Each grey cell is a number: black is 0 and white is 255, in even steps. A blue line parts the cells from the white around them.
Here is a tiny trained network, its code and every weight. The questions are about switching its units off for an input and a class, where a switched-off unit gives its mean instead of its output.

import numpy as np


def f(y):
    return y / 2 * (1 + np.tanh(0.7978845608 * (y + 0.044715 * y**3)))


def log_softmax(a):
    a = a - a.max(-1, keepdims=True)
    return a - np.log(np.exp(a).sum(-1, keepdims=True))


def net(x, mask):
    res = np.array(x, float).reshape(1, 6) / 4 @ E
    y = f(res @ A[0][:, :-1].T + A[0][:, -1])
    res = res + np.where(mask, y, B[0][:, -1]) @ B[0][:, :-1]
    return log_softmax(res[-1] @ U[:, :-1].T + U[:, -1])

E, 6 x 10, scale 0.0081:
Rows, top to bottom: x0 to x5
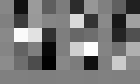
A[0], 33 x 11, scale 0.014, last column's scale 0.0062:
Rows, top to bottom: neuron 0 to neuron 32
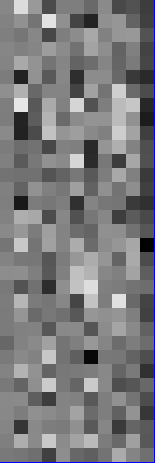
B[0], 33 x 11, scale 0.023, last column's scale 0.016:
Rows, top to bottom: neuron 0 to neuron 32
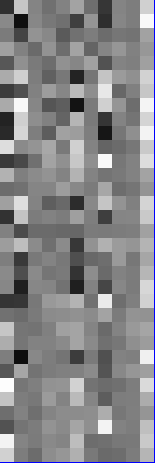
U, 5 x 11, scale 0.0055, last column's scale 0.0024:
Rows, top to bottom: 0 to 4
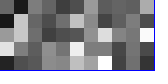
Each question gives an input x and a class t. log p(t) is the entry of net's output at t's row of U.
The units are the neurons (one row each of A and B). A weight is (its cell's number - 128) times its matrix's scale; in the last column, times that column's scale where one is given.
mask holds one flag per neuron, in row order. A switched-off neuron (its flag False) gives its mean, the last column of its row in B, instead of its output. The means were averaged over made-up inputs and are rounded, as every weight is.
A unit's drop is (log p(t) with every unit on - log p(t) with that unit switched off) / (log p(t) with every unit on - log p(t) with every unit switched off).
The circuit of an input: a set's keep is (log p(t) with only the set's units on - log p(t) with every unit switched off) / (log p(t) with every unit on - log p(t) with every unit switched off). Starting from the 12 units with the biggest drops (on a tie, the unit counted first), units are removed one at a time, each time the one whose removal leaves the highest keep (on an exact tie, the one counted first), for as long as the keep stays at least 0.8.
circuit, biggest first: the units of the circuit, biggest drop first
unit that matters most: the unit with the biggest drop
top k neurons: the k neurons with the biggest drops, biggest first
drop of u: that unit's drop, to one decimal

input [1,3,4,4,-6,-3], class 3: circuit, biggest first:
[neuron 27]
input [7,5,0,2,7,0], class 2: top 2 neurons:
[neuron 5; neuron 14]
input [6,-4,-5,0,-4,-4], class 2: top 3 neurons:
[neuron 14; neuron 5; neuron 0]
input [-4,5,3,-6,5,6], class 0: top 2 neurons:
[neuron 25; neuron 1]
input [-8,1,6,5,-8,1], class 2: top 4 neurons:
[neuron 7; neuron 17; neuron 10; neuron 19]
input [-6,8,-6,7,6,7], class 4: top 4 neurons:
[neuron 11; neuron 1; neuron 25; neuron 13]
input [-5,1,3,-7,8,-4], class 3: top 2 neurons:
[neuron 10; neuron 28]
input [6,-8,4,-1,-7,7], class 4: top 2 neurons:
[neuron 21; neuron 6]
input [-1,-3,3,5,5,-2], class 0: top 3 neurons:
[neuron 20; neuron 27; neuron 31]
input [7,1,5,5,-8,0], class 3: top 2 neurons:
[neuron 27; neuron 7]
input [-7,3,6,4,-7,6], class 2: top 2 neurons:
[neuron 7; neuron 9]
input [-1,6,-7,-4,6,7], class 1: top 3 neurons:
[neuron 9; neuron 8; neuron 27]
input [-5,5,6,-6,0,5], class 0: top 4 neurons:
[neuron 25; neuron 9; neuron 1; neuron 8]
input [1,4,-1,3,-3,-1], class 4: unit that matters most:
neuron 1
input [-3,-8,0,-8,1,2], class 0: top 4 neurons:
[neuron 1; neuron 25; neuron 11; neuron 30]
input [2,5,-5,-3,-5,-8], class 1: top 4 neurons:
[neuron 9; neuron 8; neuron 10; neuron 21]
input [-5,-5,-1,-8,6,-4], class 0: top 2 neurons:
[neuron 1; neuron 25]
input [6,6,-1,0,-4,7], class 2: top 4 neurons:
[neuron 5; neuron 14; neuron 21; neuron 6]
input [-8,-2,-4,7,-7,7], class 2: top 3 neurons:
[neuron 7; neuron 1; neuron 25]
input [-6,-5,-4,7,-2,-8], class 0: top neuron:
[neuron 20]
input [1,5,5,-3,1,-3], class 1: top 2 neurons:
[neuron 0; neuron 15]
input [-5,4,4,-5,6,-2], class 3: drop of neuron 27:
-0.1
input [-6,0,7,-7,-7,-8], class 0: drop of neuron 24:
0.0
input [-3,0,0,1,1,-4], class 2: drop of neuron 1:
0.1
